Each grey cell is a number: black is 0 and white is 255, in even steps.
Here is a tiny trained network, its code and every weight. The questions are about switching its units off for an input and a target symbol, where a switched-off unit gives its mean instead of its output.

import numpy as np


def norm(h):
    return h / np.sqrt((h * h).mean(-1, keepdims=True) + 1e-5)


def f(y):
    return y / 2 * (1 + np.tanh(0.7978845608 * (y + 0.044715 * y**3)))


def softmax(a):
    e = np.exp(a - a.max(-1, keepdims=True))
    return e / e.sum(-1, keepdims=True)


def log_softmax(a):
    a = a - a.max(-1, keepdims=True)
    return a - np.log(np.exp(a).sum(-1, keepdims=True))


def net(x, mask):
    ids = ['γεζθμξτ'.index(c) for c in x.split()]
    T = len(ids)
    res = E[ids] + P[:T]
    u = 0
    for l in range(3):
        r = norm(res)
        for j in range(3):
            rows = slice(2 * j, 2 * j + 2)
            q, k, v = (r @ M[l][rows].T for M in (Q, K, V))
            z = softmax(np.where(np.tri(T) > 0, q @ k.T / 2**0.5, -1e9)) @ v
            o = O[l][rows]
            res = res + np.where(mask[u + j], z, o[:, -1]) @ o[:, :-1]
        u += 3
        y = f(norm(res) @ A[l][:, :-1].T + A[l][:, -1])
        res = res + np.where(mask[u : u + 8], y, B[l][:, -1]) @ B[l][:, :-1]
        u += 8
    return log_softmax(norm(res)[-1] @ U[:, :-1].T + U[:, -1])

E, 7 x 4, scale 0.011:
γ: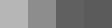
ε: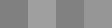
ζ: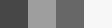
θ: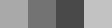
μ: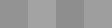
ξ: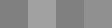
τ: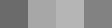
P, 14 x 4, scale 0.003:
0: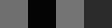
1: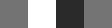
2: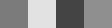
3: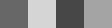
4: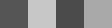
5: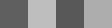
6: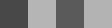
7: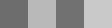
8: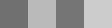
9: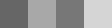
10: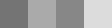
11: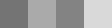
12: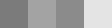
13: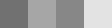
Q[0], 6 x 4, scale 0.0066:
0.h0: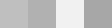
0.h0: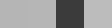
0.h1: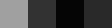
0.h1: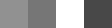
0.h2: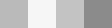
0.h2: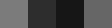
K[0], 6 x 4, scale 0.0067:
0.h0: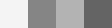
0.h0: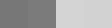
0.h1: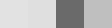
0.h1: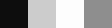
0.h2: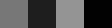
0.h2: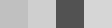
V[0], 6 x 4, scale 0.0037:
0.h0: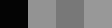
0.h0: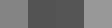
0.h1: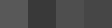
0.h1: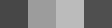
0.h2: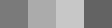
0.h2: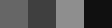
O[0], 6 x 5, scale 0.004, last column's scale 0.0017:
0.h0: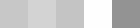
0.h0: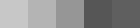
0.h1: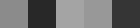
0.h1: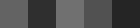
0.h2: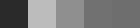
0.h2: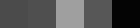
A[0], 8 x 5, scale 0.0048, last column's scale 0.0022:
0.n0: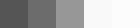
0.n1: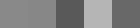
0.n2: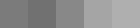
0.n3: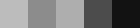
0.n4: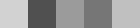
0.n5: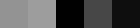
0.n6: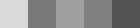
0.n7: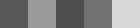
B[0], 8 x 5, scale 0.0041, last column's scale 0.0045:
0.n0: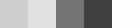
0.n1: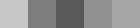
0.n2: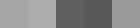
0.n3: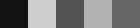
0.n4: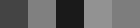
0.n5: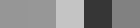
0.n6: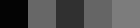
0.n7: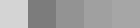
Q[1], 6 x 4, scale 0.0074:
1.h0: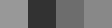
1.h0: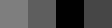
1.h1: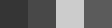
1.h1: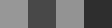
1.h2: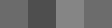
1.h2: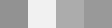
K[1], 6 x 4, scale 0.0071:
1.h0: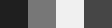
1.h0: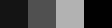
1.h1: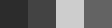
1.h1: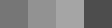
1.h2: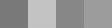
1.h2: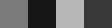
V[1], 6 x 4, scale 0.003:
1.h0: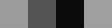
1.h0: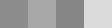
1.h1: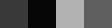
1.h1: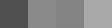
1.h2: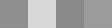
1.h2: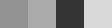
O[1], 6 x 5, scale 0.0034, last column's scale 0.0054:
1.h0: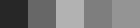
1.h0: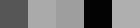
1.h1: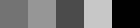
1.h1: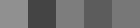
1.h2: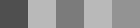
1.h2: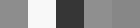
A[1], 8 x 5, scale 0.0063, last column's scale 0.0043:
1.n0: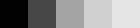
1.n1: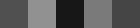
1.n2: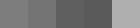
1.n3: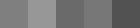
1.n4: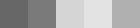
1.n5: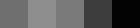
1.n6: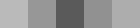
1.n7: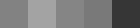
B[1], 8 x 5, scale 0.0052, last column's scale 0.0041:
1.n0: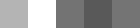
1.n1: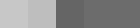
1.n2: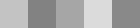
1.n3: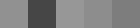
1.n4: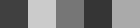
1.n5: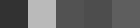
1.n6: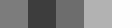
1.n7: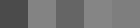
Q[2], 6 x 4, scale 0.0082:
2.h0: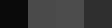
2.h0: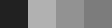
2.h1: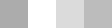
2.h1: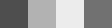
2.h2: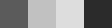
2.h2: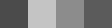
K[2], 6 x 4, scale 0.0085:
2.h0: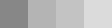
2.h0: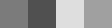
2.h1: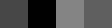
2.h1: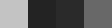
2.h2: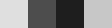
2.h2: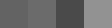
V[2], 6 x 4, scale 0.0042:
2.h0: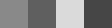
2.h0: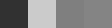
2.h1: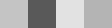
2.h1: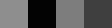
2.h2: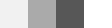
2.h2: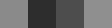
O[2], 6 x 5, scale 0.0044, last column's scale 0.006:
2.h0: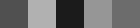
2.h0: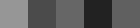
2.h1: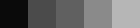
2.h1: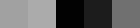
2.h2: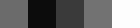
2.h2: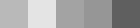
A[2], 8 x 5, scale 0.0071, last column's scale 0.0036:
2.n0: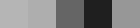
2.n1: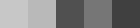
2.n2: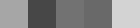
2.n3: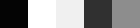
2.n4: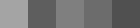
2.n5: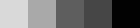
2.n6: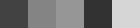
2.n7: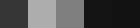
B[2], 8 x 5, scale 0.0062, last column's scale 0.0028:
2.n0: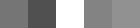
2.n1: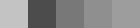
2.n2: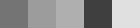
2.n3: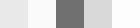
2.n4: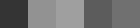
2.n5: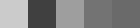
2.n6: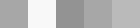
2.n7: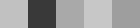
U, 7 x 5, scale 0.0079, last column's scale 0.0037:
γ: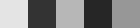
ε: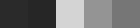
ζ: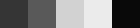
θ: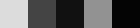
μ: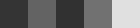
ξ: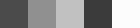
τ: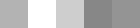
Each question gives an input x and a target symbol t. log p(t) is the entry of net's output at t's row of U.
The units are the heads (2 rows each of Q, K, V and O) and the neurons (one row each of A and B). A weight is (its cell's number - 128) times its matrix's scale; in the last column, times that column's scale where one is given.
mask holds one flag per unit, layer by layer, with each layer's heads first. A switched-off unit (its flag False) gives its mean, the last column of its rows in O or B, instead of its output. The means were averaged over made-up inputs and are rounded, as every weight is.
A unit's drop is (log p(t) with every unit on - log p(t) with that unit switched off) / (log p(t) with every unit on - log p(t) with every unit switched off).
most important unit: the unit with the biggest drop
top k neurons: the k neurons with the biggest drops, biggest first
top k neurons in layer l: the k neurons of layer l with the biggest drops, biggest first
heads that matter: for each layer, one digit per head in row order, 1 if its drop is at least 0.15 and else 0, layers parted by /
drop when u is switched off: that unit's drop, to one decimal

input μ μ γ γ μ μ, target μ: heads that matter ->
100 / 000 / 010
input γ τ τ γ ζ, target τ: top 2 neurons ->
(1.n4; 1.n0)
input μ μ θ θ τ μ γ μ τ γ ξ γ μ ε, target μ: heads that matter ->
100 / 000 / 000
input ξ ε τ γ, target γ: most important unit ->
0.n5
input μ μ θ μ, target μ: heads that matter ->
100 / 000 / 000
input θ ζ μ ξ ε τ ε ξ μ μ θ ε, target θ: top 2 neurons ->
(2.n3; 2.n6)
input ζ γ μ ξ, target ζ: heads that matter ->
000 / 000 / 010
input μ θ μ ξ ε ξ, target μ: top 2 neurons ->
(2.n3; 0.n0)
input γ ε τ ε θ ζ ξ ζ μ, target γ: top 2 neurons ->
(2.n0; 2.n3)
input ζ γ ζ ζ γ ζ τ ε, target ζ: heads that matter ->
000 / 000 / 011
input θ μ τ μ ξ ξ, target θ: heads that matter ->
000 / 000 / 010
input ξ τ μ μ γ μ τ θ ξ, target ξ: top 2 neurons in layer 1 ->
(1.n0; 1.n6)
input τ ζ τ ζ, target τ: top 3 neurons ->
(1.n4; 1.n0; 2.n3)
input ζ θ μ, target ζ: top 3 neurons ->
(2.n3; 0.n0; 2.n6)
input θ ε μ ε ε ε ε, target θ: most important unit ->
2.h1
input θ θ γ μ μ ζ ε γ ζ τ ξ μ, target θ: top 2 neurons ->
(2.n3; 2.n6)
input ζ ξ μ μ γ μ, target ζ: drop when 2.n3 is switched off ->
0.3
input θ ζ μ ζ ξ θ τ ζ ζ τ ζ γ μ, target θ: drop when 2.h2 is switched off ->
0.1
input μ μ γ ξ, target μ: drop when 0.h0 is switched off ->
0.6
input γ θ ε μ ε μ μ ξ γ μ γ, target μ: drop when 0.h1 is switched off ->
0.1
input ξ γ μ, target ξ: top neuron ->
(1.n0)
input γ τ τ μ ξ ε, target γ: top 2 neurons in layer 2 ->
(2.n0; 2.n3)
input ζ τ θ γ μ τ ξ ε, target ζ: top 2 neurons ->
(2.n3; 2.n6)
